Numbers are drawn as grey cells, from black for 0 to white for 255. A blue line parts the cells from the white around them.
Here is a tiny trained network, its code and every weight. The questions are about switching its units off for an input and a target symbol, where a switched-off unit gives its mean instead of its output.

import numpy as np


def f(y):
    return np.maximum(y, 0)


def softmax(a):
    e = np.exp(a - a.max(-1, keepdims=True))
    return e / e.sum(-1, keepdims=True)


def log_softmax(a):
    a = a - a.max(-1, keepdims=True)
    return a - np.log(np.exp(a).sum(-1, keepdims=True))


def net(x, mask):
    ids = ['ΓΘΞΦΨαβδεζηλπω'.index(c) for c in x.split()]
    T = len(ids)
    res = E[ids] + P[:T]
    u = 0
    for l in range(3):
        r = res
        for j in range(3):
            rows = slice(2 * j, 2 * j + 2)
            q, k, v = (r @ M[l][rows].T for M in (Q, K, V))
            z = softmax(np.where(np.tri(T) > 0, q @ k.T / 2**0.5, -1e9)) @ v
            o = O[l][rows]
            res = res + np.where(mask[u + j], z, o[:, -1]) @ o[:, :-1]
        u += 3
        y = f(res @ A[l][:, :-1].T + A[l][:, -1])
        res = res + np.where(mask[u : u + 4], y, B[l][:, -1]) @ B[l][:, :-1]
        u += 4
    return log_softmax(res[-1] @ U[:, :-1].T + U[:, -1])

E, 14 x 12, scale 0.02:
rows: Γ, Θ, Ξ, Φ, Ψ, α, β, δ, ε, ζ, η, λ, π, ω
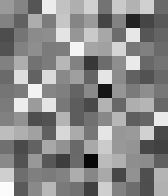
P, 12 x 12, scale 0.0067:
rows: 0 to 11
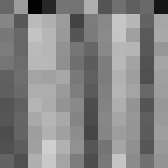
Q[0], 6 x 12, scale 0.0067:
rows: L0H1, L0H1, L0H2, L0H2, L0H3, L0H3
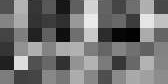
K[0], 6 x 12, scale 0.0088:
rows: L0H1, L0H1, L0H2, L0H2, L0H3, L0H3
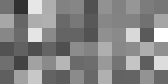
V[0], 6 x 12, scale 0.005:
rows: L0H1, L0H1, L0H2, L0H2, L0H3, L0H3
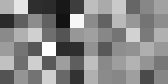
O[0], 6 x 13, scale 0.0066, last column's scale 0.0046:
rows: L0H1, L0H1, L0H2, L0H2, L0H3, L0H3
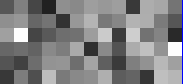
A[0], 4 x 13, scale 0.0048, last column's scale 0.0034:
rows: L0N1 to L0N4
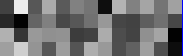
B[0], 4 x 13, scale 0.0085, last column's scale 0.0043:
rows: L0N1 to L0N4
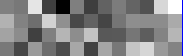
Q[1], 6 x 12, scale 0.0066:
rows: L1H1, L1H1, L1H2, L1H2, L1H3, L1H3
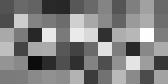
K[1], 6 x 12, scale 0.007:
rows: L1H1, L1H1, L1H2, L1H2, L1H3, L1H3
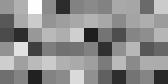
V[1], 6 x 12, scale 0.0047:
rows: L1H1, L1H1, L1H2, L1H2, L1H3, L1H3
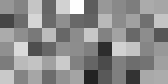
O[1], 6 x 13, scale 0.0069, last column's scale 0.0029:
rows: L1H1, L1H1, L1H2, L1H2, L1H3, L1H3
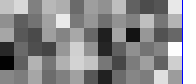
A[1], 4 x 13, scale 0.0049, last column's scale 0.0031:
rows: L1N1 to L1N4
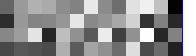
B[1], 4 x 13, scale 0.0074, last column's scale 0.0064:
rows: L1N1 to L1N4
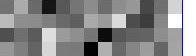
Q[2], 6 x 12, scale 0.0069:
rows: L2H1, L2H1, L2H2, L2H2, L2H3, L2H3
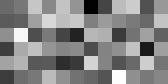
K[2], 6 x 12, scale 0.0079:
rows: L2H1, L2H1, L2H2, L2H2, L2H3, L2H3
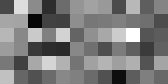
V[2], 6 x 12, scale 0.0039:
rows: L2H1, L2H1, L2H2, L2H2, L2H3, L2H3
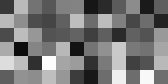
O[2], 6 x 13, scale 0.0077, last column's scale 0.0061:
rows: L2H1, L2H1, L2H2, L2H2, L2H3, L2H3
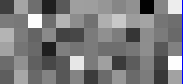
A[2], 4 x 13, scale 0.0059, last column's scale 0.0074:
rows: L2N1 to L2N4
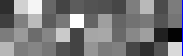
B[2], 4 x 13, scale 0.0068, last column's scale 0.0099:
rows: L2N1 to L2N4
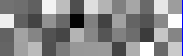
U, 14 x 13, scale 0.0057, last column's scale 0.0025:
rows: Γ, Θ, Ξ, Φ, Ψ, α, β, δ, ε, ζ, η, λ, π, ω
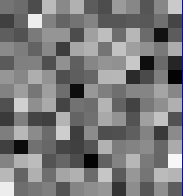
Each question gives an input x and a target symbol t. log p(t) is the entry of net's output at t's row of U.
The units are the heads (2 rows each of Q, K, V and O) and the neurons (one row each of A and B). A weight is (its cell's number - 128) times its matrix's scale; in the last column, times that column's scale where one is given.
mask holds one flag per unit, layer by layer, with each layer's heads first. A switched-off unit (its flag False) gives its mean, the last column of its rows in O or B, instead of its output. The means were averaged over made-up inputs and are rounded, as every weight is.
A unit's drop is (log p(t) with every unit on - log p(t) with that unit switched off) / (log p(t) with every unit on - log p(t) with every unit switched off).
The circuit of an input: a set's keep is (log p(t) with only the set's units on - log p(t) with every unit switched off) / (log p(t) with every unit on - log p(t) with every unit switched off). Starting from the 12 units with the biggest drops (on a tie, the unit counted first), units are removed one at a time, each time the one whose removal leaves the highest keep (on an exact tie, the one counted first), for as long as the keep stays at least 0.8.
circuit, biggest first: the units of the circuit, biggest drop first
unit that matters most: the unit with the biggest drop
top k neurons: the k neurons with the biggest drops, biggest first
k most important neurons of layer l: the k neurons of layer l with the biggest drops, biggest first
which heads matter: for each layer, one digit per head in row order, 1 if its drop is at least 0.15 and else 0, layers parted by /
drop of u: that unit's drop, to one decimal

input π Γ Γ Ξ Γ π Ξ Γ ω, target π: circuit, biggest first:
[L2N2, L2H3]
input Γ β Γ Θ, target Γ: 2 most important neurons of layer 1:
[L1N2, L1N1]
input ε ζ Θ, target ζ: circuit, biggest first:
[L0N1, L2H2, L2N4]
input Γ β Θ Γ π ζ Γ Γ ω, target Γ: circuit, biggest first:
[L1H2, L0N1, L2H2]
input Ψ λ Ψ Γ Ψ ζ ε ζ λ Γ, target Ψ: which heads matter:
000 / 010 / 100
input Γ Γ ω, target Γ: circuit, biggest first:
[L1H2, L2H2]
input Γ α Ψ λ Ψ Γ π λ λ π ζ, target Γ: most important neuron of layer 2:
[L2N4]
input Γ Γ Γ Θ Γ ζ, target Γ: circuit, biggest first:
[L1N3, L2N4]
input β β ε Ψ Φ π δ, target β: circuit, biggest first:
[L2N1, L2H3]
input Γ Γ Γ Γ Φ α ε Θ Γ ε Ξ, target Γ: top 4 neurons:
[L0N1, L1N4, L2N4, L1N3]
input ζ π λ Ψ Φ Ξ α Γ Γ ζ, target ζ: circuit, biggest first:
[L1N3, L0N1, L0H2]
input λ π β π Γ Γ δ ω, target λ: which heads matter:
101 / 001 / 001
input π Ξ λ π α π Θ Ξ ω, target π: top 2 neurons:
[L2N2, L2N4]
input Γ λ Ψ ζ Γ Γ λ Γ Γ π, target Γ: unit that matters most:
L2N4
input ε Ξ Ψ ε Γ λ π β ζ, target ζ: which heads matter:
000 / 100 / 010
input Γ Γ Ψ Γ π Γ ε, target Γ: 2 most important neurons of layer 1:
[L1N1, L1N2]
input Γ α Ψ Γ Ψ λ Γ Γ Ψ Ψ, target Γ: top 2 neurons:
[L1N1, L2N4]
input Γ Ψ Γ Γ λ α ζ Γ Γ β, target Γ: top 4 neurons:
[L2N1, L1N1, L2N4, L1N2]
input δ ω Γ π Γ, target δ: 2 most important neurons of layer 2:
[L2N2, L2N4]
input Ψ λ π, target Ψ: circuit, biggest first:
[L2H1]
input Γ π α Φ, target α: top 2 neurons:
[L1N2, L2N2]
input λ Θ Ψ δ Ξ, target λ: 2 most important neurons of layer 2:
[L2N4, L2N1]
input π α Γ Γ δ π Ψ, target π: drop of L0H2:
0.2
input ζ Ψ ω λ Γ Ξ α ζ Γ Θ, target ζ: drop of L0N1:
0.1
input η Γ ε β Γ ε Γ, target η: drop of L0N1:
0.1
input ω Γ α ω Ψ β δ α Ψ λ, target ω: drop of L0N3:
0.2
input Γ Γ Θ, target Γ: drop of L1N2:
0.2
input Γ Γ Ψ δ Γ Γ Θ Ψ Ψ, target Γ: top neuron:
[L1N1]
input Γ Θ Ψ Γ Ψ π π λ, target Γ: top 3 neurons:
[L0N1, L2N4, L1N1]
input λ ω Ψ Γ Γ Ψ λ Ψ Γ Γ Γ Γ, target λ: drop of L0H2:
0.0
